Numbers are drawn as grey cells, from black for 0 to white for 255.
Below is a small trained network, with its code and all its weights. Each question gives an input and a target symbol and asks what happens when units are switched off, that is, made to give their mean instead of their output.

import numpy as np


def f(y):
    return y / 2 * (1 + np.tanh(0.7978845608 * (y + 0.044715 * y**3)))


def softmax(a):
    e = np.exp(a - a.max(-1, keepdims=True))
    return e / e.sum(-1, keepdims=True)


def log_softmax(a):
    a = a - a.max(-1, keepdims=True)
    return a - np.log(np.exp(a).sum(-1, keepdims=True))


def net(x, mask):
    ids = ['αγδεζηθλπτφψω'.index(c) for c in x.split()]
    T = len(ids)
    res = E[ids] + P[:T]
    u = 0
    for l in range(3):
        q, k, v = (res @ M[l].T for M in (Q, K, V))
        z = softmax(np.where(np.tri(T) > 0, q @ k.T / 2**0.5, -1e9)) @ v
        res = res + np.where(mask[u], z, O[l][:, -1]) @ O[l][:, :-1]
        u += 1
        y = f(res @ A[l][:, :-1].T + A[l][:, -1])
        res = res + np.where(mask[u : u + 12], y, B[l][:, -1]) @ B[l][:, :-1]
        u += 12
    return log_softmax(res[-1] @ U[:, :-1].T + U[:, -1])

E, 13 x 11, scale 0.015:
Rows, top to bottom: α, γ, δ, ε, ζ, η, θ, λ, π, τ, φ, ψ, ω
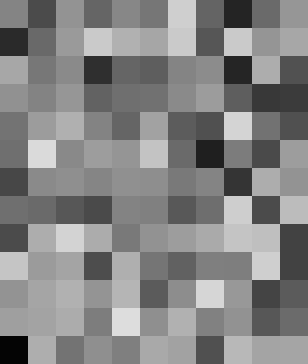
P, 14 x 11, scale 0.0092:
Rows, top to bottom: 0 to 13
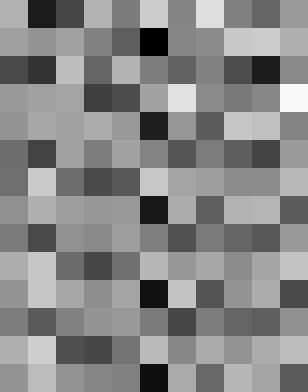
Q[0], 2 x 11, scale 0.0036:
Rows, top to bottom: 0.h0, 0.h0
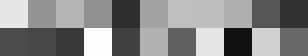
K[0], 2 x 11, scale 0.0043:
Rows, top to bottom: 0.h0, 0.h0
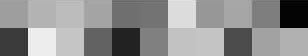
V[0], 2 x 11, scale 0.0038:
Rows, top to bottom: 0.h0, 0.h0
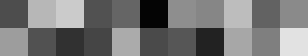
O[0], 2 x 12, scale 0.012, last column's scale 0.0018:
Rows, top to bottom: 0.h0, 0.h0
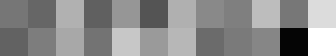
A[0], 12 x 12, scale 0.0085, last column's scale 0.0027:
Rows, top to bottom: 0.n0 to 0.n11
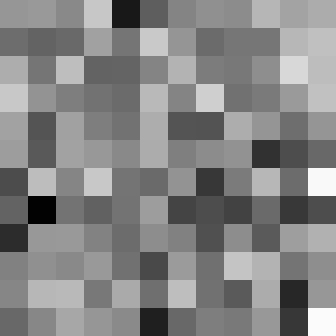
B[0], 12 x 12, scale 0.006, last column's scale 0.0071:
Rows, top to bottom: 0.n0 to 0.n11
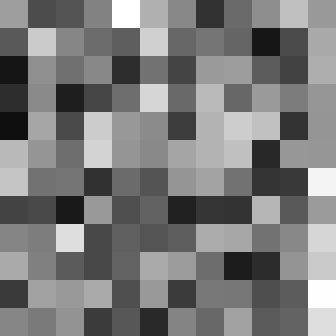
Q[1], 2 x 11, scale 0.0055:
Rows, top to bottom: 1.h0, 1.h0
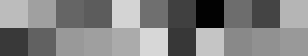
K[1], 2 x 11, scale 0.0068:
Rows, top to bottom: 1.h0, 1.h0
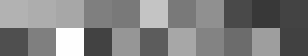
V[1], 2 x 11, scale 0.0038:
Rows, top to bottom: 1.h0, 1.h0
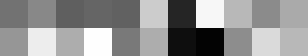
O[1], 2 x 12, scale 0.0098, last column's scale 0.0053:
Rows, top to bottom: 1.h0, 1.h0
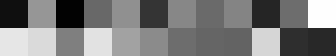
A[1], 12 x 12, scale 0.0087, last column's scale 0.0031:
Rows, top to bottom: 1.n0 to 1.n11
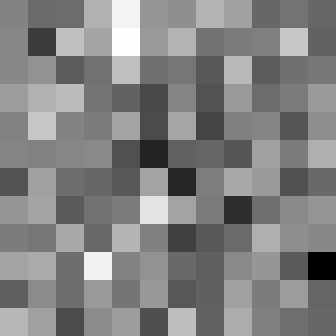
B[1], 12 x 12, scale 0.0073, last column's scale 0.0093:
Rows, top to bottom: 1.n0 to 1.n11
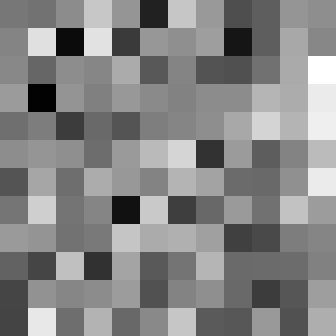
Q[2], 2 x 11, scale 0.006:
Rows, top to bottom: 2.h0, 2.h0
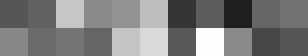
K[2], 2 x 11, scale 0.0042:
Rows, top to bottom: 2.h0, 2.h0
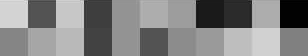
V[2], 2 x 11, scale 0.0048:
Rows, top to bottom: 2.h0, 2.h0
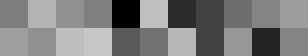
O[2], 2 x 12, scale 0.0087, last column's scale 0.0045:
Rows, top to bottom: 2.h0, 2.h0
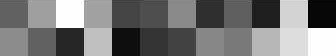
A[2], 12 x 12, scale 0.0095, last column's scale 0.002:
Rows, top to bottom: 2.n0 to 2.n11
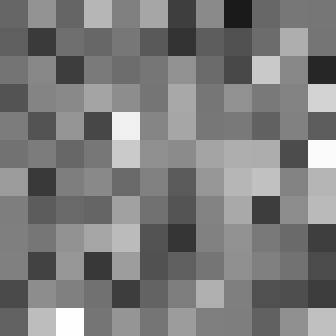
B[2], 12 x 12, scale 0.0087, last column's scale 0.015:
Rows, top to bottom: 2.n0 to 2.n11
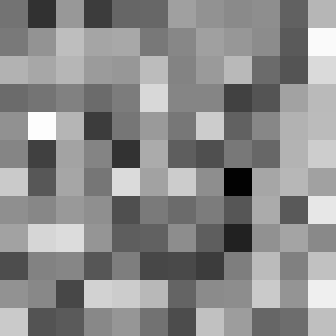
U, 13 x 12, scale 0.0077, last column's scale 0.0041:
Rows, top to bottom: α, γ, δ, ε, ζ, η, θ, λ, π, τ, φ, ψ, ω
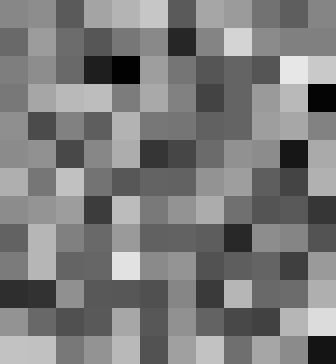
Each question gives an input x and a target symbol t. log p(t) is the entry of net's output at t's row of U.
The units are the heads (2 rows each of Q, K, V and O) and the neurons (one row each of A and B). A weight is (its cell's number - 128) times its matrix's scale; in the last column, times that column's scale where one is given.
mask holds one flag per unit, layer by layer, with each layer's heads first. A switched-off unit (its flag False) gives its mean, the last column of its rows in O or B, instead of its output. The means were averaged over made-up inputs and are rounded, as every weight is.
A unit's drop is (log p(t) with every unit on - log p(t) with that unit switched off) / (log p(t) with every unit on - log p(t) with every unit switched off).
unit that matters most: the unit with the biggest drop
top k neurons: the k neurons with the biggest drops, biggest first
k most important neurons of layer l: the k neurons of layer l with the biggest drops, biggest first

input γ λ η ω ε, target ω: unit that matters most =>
2.h0
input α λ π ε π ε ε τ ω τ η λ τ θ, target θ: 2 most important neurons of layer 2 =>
2.n11; 2.n1
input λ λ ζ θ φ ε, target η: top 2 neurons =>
0.n7; 1.n3
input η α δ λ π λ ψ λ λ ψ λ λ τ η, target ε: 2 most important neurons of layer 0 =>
0.n1; 0.n5
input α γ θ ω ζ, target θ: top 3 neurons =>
2.n11; 1.n7; 2.n1
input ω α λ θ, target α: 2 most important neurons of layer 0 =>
0.n2; 0.n9
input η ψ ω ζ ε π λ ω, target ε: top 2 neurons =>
1.n7; 0.n1
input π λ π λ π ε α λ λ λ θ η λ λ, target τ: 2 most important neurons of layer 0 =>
0.n3; 0.n1
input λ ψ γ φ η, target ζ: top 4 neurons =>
2.n6; 1.n4; 1.n3; 1.n0
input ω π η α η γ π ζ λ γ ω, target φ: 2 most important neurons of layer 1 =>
1.n4; 1.n3
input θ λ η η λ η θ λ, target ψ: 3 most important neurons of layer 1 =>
1.n7; 1.n11; 1.n4
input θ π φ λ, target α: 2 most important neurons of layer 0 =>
0.n2; 0.n6
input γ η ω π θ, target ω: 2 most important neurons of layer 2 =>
2.n6; 2.n2
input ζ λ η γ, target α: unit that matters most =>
0.n1
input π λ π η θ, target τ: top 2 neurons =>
1.n7; 0.n3
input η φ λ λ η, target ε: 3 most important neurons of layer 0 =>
0.n1; 0.n5; 0.n3
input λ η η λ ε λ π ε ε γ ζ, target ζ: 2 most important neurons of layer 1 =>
1.n3; 1.n0
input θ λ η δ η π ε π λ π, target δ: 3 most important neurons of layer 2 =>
2.n1; 2.n2; 2.n11
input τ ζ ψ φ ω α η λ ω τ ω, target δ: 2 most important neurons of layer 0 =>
0.n3; 0.n4
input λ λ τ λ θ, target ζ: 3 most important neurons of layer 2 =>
2.n6; 2.n5; 2.n9
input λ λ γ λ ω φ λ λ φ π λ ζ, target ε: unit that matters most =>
0.n4
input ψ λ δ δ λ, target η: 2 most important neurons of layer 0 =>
0.n3; 0.n5
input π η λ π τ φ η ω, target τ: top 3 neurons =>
1.n7; 0.n3; 1.n11
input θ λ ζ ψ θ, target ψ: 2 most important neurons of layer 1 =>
1.n7; 1.n5
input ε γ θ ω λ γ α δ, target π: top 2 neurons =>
0.n3; 1.n5
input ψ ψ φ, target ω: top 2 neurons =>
0.n5; 1.n0
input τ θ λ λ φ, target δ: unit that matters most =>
2.h0
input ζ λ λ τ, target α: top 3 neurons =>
0.n10; 2.n10; 0.n2
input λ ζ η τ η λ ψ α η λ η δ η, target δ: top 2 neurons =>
1.n7; 2.n1
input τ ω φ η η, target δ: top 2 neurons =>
0.n3; 0.n8
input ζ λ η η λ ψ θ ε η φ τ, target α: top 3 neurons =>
2.n2; 1.n11; 0.n4
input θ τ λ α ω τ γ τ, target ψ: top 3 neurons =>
1.n7; 2.n11; 1.n5
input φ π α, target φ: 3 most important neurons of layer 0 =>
0.n6; 0.n7; 0.n2
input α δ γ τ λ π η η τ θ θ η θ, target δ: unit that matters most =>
1.h0
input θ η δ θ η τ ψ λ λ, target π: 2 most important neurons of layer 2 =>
2.n8; 2.n2
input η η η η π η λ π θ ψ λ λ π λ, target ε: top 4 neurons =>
1.n7; 0.n1; 1.n11; 2.n2
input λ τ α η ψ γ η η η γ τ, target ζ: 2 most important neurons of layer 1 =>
1.n3; 1.n4
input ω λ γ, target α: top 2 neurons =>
1.n1; 2.n10
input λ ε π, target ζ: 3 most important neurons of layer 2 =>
2.n6; 2.n9; 2.n2
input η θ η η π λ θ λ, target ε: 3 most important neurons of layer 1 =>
1.n7; 1.n11; 1.n4
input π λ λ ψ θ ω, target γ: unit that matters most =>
1.n4
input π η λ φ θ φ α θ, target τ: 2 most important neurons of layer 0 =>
0.n3; 0.n6
